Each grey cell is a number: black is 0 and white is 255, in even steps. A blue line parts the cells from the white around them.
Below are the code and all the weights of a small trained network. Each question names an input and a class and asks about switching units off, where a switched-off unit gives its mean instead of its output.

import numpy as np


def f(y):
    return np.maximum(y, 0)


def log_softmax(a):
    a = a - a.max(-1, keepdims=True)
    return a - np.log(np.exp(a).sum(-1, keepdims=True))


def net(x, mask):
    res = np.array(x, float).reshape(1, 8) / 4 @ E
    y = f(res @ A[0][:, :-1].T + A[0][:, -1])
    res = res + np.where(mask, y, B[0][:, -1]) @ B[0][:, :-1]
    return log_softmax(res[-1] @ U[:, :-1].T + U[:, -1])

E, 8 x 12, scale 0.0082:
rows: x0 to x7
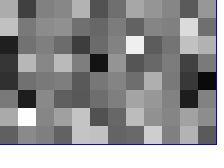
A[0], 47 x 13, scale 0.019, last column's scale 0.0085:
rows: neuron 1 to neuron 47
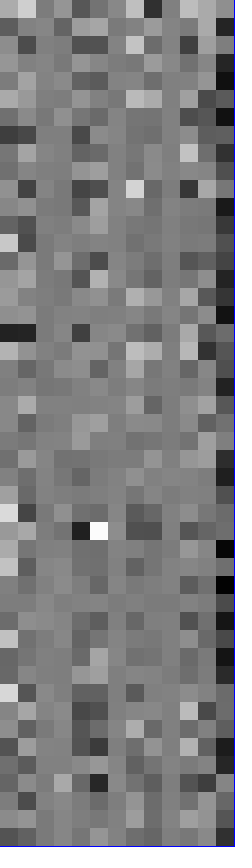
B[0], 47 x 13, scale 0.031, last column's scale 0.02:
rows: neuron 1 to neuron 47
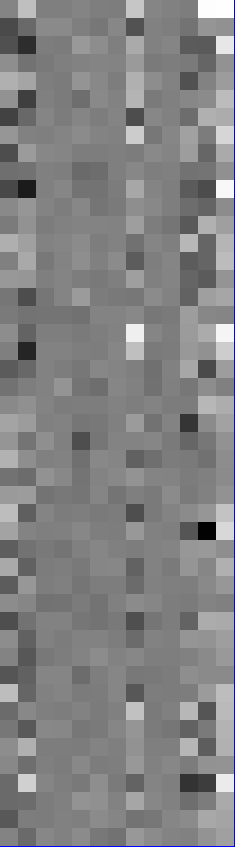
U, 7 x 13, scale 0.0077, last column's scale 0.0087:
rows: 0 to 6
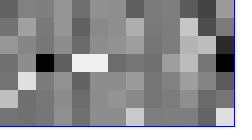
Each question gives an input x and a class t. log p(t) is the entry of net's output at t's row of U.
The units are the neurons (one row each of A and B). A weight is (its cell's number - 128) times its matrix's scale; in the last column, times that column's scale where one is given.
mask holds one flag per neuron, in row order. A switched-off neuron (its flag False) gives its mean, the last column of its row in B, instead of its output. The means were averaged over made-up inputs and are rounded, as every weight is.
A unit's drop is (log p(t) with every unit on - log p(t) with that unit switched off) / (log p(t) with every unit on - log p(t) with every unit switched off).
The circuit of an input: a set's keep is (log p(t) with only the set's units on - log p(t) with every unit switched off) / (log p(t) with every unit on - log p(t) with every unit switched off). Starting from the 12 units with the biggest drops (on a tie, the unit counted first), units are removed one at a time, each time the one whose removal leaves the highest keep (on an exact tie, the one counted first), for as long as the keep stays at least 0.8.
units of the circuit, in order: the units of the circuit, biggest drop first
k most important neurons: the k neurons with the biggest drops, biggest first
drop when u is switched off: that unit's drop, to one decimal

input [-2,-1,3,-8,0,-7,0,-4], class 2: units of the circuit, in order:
neuron 1; neuron 11
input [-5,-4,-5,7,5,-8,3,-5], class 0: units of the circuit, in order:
neuron 44
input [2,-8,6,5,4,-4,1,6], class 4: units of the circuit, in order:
neuron 11; neuron 3; neuron 20
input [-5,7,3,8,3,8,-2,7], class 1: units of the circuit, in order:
neuron 42; neuron 11; neuron 3
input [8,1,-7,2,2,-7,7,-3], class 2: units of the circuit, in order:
neuron 30; neuron 11
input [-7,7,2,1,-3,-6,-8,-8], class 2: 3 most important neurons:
neuron 1; neuron 11; neuron 3
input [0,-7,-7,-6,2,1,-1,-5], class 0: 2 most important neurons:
neuron 19; neuron 1
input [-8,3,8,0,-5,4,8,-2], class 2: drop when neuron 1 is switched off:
0.2
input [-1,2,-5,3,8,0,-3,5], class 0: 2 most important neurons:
neuron 1; neuron 44
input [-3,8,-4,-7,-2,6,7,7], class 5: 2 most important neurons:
neuron 1; neuron 19
